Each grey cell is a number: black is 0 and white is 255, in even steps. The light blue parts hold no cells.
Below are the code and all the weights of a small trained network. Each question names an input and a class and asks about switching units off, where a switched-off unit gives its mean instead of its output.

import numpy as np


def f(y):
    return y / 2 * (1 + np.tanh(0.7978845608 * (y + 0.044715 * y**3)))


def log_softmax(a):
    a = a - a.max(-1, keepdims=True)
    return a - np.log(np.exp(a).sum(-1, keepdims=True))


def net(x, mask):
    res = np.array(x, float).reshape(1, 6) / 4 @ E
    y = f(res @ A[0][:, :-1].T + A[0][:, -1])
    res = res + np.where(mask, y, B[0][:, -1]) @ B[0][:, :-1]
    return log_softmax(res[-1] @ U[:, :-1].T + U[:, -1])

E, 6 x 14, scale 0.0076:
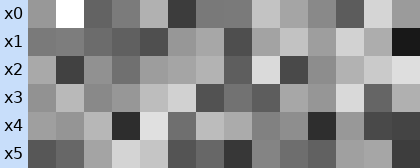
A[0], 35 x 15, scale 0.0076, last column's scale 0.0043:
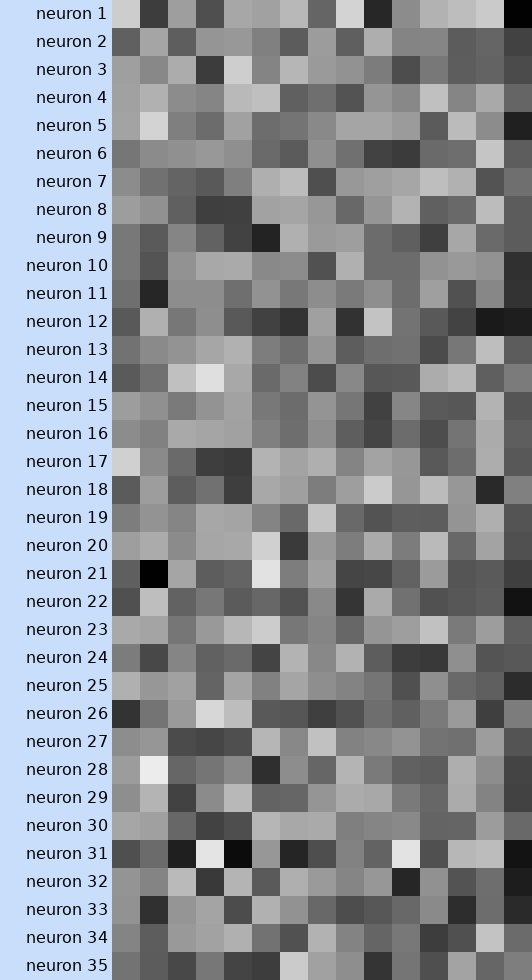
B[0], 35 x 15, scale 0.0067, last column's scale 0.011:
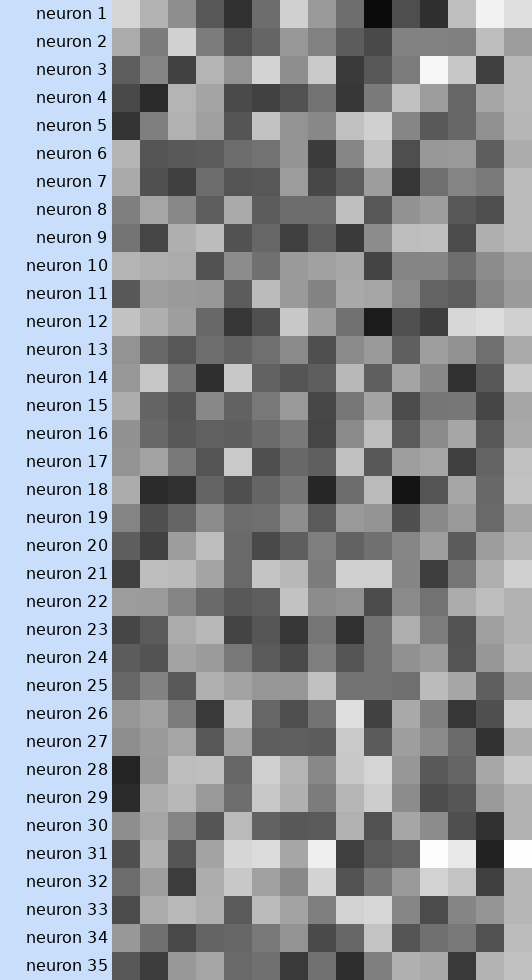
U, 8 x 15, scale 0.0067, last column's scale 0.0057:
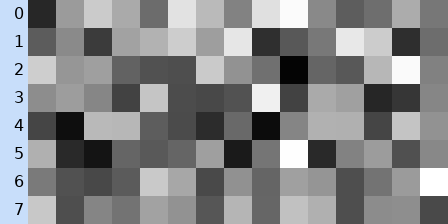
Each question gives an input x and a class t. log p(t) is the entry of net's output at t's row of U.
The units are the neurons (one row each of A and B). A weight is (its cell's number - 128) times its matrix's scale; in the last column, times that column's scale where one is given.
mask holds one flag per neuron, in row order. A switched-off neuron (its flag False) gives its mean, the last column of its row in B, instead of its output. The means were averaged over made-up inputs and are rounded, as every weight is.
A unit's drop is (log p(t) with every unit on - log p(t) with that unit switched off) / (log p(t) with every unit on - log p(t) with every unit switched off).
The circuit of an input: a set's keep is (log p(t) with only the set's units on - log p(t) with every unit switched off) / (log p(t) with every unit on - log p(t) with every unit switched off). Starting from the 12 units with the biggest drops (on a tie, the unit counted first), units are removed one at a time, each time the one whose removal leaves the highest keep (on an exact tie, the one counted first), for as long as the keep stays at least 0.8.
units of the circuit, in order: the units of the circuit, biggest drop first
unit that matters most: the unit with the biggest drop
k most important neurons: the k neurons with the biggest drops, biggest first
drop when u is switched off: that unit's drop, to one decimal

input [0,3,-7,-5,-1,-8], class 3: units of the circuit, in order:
(neuron 17)
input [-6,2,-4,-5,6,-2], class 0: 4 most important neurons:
(neuron 21; neuron 31; neuron 33; neuron 11)
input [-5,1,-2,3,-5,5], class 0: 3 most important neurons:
(neuron 33; neuron 21; neuron 3)
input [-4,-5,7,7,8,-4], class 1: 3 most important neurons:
(neuron 3; neuron 32; neuron 25)
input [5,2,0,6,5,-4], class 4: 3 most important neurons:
(neuron 31; neuron 4; neuron 23)
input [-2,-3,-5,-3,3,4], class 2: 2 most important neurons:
(neuron 12; neuron 31)
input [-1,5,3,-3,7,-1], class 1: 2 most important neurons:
(neuron 3; neuron 32)
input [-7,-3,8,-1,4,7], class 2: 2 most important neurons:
(neuron 1; neuron 10)
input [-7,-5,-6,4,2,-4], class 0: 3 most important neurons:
(neuron 21; neuron 33; neuron 1)
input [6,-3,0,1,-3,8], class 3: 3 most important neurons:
(neuron 26; neuron 14; neuron 21)
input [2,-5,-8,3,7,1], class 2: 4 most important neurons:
(neuron 12; neuron 31; neuron 22; neuron 2)
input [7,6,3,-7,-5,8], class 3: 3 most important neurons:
(neuron 14; neuron 26; neuron 21)
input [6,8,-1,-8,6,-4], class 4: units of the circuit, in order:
(neuron 9; neuron 35)
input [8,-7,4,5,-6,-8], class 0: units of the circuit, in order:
(neuron 5)
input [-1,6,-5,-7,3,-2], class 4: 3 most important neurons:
(neuron 9; neuron 35; neuron 24)
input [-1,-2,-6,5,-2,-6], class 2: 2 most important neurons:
(neuron 12; neuron 22)
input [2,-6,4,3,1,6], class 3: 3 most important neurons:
(neuron 14; neuron 26; neuron 18)
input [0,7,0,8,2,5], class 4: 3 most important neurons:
(neuron 4; neuron 23; neuron 20)
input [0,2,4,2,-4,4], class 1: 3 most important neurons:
(neuron 31; neuron 12; neuron 17)
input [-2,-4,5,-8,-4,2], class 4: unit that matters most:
neuron 35
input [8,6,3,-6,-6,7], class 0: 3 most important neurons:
(neuron 28; neuron 29; neuron 5)
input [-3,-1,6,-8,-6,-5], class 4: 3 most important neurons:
(neuron 35; neuron 9; neuron 24)
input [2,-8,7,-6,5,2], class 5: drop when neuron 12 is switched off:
0.2
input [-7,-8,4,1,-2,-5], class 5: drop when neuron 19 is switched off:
0.1
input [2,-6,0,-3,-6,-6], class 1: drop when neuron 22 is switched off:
0.0
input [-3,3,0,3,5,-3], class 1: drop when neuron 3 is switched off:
0.2
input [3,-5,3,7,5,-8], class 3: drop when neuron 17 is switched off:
0.3
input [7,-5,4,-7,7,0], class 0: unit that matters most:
neuron 28
